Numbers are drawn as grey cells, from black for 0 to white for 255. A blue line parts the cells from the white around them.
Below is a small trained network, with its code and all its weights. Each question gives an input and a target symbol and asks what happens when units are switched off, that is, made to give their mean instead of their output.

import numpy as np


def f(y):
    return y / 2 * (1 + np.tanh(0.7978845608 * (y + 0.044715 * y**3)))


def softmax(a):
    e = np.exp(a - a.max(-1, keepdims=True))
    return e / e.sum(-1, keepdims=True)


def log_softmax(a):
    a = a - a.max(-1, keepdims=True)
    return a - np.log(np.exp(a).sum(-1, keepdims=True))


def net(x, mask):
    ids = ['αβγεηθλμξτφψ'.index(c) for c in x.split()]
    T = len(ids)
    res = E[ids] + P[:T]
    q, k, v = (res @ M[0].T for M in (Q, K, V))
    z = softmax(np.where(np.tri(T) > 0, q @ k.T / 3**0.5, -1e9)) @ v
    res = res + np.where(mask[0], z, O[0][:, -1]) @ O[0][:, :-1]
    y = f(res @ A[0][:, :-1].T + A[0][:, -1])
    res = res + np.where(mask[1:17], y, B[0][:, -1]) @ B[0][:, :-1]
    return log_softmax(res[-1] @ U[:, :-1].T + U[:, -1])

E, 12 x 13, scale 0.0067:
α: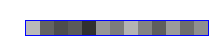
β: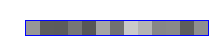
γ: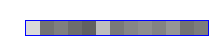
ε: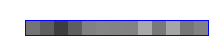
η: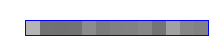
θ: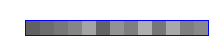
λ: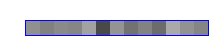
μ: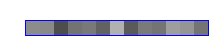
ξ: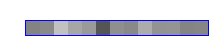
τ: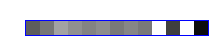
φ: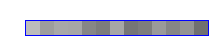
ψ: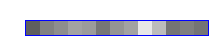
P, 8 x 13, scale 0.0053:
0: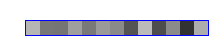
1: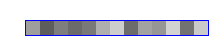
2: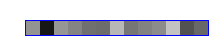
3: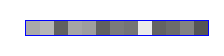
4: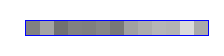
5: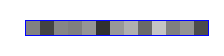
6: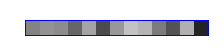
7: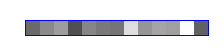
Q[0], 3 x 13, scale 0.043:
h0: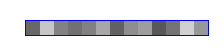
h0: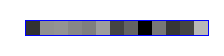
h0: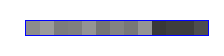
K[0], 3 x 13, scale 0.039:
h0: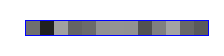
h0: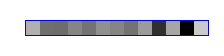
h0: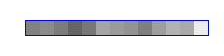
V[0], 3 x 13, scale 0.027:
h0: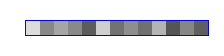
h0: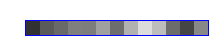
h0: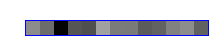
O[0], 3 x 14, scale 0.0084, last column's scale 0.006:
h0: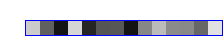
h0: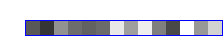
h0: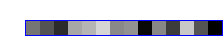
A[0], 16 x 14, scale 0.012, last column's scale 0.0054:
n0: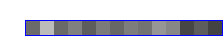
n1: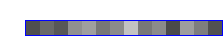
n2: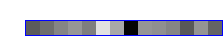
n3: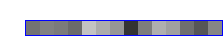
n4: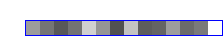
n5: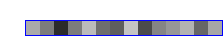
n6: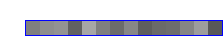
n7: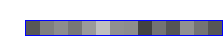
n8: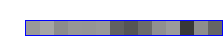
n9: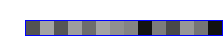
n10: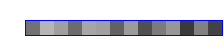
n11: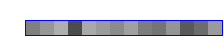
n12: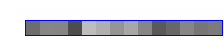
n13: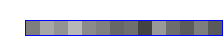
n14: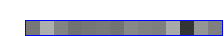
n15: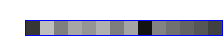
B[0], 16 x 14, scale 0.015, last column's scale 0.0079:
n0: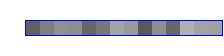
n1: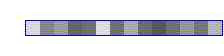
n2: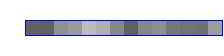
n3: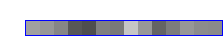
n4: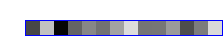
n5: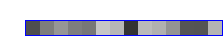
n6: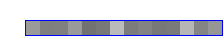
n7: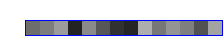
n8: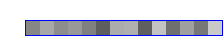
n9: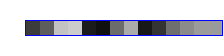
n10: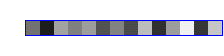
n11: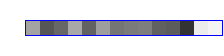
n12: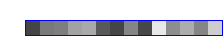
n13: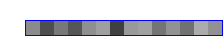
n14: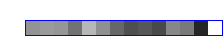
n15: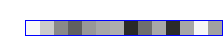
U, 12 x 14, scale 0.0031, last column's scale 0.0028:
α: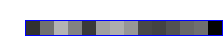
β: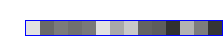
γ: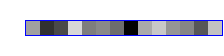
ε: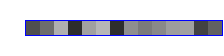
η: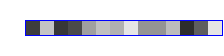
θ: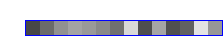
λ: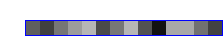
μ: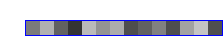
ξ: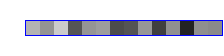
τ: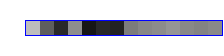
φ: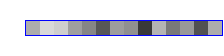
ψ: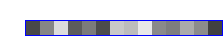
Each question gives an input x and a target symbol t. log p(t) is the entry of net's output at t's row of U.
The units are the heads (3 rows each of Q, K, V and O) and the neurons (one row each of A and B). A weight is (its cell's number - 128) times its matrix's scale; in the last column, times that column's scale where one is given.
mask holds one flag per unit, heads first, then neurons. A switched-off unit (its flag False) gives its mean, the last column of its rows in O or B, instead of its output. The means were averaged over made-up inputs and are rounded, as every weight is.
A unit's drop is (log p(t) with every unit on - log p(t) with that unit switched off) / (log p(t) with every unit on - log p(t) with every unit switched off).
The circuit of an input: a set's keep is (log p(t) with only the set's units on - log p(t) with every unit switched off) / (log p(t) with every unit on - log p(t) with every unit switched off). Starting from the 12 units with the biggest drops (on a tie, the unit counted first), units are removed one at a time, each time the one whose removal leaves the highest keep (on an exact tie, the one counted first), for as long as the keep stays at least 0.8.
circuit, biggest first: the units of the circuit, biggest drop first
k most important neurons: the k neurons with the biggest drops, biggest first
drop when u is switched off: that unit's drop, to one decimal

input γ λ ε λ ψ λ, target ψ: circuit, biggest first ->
[h0]
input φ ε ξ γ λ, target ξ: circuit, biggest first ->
[h0 n14 n11]
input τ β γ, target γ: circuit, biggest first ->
[h0 n2]
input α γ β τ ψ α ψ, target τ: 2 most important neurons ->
[n5 n14]
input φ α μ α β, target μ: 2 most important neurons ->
[n15 n4]
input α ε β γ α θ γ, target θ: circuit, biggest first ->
[h0 n12 n11]
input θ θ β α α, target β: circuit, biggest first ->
[h0 n1]
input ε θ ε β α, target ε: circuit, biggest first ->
[h0 n7]
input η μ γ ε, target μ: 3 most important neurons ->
[n15 n4 n7]
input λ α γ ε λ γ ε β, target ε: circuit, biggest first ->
[h0 n7 n12]
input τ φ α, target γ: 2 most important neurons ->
[n2 n4]
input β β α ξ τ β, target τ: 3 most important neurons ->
[n5 n14 n10]
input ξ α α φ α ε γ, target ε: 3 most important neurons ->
[n7 n12 n1]
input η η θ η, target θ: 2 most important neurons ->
[n12 n11]
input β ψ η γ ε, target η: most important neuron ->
[n4]
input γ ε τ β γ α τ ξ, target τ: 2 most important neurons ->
[n5 n14]
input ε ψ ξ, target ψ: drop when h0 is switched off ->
0.8
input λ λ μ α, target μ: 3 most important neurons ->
[n15 n4 n10]
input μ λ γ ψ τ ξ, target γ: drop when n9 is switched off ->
0.1
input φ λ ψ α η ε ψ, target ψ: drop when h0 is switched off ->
0.7
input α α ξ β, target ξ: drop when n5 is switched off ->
0.0
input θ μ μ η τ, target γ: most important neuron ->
[n4]
